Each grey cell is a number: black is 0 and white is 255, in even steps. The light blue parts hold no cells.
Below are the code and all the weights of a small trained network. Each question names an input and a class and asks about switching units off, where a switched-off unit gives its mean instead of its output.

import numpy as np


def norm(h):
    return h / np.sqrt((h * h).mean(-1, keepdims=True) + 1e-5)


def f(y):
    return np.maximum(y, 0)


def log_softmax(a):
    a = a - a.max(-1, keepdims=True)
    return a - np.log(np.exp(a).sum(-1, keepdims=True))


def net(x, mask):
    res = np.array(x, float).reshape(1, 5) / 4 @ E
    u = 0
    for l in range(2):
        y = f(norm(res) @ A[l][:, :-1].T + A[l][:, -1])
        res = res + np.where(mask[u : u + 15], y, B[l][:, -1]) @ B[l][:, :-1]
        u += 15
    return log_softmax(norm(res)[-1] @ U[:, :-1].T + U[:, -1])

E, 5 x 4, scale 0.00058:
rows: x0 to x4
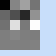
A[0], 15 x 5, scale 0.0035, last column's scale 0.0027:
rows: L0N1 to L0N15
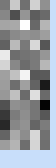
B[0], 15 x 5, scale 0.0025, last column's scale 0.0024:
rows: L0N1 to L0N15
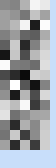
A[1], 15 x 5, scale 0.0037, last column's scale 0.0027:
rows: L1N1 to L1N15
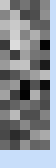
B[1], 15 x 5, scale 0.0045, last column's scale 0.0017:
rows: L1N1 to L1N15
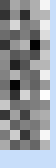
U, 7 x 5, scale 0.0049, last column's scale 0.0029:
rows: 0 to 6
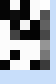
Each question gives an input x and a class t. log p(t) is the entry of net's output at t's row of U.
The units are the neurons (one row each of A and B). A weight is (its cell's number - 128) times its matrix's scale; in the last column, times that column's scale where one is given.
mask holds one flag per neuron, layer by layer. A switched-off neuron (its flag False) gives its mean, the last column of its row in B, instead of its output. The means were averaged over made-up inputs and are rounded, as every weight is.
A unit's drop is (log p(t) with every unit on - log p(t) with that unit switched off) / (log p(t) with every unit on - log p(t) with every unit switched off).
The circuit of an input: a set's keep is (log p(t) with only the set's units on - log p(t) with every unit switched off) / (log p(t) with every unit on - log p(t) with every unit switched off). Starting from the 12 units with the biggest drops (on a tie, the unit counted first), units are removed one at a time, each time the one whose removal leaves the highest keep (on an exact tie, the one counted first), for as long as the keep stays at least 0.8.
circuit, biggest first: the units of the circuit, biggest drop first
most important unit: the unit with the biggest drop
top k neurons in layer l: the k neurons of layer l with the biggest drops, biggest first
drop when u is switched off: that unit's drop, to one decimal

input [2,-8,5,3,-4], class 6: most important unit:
L0N3
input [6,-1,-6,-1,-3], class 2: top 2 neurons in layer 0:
[L0N8; L0N6]
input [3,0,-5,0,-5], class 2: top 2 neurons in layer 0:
[L0N8; L0N6]
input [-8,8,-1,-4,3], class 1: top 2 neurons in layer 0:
[L0N6; L0N1]
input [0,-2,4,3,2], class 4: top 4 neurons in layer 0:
[L0N1; L0N6; L0N10; L0N15]
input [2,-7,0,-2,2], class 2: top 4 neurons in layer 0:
[L0N3; L0N8; L0N6; L0N5]
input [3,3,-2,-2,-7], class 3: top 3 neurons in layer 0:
[L0N3; L0N7; L0N6]
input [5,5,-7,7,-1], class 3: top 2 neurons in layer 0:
[L0N3; L0N7]
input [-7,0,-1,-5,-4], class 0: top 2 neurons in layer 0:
[L0N8; L0N6]
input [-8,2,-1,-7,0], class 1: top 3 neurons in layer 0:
[L0N6; L0N3; L0N1]
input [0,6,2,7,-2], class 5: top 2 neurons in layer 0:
[L0N6; L0N3]
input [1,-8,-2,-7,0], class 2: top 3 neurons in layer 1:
[L1N14; L1N7; L1N8]
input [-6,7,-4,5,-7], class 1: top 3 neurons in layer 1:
[L1N10; L1N9; L1N2]
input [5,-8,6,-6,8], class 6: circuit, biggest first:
[L1N5]
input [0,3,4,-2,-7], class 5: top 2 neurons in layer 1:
[L1N10; L1N3]
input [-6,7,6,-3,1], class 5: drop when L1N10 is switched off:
0.3
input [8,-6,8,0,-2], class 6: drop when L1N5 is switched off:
0.3
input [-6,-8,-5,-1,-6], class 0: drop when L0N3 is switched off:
0.1
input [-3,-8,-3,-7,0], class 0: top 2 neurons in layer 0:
[L0N3; L0N8]
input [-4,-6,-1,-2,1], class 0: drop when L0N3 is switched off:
0.5
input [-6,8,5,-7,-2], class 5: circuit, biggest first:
[L1N10]
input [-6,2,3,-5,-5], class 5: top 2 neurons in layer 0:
[L0N3; L0N6]
